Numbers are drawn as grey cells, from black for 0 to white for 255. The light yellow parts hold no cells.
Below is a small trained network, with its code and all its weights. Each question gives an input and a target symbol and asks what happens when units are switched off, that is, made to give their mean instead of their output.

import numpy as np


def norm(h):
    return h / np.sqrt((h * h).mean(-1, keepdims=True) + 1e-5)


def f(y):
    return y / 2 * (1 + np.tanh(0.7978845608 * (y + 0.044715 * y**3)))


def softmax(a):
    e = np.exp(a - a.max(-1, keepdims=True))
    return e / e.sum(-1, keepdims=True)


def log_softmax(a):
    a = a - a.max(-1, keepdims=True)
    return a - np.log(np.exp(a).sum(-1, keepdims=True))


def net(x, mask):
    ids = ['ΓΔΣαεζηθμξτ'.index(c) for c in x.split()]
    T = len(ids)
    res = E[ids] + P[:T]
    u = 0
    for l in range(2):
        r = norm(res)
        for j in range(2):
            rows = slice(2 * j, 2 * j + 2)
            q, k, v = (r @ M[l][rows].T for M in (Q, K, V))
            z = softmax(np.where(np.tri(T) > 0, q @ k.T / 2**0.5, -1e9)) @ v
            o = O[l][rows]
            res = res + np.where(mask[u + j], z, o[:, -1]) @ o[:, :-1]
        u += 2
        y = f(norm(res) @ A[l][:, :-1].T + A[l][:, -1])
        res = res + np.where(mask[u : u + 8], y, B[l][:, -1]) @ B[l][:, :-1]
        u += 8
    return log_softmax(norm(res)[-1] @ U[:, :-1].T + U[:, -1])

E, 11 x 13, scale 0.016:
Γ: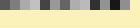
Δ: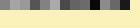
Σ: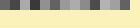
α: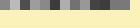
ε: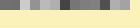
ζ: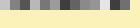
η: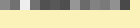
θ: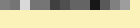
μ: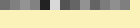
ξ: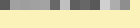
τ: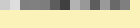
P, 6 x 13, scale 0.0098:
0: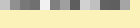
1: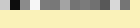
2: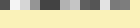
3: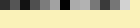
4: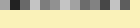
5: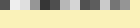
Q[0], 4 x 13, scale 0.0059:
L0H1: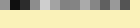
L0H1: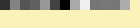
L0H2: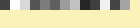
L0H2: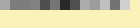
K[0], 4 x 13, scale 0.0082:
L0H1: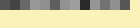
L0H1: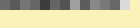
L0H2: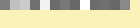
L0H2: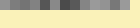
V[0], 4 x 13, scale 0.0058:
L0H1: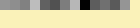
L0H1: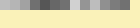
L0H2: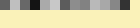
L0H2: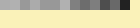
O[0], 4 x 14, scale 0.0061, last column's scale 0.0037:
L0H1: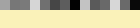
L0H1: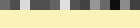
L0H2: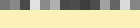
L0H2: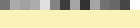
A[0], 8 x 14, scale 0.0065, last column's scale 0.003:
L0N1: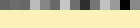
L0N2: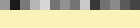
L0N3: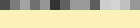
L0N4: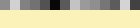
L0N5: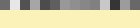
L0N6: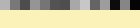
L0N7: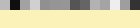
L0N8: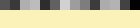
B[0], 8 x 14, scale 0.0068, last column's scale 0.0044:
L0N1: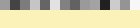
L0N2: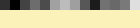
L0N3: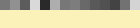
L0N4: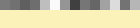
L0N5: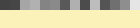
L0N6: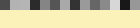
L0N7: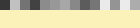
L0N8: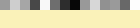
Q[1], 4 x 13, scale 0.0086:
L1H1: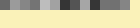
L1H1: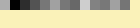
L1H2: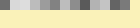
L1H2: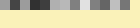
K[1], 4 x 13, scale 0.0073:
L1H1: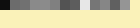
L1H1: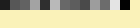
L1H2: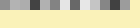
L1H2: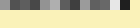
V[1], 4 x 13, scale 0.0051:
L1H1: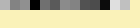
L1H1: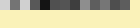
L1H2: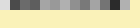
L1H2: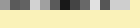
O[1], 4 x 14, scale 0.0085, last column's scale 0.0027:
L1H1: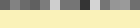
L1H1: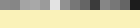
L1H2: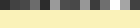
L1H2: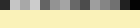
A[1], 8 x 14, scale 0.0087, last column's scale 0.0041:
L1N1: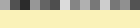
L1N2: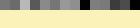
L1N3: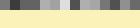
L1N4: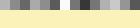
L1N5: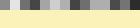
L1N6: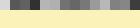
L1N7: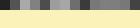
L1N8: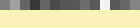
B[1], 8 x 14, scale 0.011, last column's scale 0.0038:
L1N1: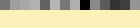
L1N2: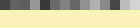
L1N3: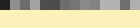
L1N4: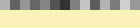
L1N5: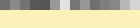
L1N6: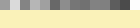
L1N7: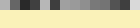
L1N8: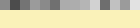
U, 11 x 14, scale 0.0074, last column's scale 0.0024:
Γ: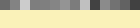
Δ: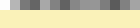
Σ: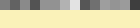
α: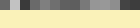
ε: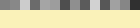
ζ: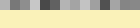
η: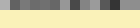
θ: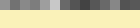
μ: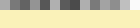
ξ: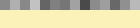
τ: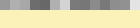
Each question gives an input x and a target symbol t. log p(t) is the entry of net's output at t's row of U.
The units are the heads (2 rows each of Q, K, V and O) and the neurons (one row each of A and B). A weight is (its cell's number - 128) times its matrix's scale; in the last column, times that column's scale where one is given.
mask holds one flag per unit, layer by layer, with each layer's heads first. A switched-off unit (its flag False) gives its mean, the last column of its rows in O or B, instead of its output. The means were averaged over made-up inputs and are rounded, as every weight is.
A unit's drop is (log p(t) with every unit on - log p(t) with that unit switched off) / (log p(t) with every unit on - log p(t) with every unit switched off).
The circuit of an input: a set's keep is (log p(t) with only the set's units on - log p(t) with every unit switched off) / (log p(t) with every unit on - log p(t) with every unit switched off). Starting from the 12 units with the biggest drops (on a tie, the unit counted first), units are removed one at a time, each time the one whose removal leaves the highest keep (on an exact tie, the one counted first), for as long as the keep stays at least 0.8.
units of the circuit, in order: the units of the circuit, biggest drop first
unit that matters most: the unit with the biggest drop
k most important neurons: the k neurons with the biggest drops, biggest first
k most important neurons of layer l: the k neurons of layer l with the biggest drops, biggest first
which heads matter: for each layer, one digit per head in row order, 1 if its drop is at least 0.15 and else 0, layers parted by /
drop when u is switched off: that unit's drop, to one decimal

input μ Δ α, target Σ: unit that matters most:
L0H1
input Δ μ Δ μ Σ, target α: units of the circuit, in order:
[L0N8; L0N2; L1N3; L1N6]
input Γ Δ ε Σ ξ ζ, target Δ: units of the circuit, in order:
[L1H2; L0N6]
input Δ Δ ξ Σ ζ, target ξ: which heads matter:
00 / 00
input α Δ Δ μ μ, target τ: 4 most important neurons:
[L1N5; L0N8; L0N7; L0N1]
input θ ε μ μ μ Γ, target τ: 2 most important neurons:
[L1N5; L0N8]
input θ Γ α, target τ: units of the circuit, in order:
[L1H1; L1N5]
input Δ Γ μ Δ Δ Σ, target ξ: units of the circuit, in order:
[L0H2; L0N3]
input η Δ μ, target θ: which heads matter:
10 / 11
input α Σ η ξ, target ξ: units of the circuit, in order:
[L0N3; L1H2]
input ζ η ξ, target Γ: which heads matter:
10 / 11
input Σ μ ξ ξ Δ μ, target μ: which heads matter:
10 / 01
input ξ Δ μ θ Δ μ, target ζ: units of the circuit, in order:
[L1H1; L1N8]
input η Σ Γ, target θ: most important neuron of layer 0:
[L0N5]
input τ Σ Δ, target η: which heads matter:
10 / 00
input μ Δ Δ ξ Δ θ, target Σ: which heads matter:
10 / 01
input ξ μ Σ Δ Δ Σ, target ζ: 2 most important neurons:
[L0N3; L1N8]
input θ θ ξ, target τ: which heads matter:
01 / 10
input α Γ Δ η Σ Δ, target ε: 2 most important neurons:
[L0N2; L0N1]
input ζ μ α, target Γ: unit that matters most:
L1H1
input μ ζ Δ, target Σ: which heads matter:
10 / 01
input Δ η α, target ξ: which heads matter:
01 / 01
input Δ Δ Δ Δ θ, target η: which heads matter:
00 / 01
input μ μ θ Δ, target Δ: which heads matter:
10 / 01
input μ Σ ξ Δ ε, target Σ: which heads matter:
00 / 00
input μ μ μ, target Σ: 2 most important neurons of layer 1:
[L1N7; L1N2]
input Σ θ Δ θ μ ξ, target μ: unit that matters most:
L0H1
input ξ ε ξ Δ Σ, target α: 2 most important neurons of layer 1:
[L1N3; L1N6]
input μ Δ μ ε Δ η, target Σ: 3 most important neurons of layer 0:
[L0N4; L0N1; L0N8]
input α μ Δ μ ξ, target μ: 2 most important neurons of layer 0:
[L0N7; L0N1]
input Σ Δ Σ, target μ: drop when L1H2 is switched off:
0.5
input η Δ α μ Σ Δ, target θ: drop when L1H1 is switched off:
0.3
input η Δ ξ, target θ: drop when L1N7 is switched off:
0.2
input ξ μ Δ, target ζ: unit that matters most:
L1H1
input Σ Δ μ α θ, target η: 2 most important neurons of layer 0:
[L0N2; L0N8]
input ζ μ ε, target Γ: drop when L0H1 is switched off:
0.1
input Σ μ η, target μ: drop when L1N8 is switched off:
0.0
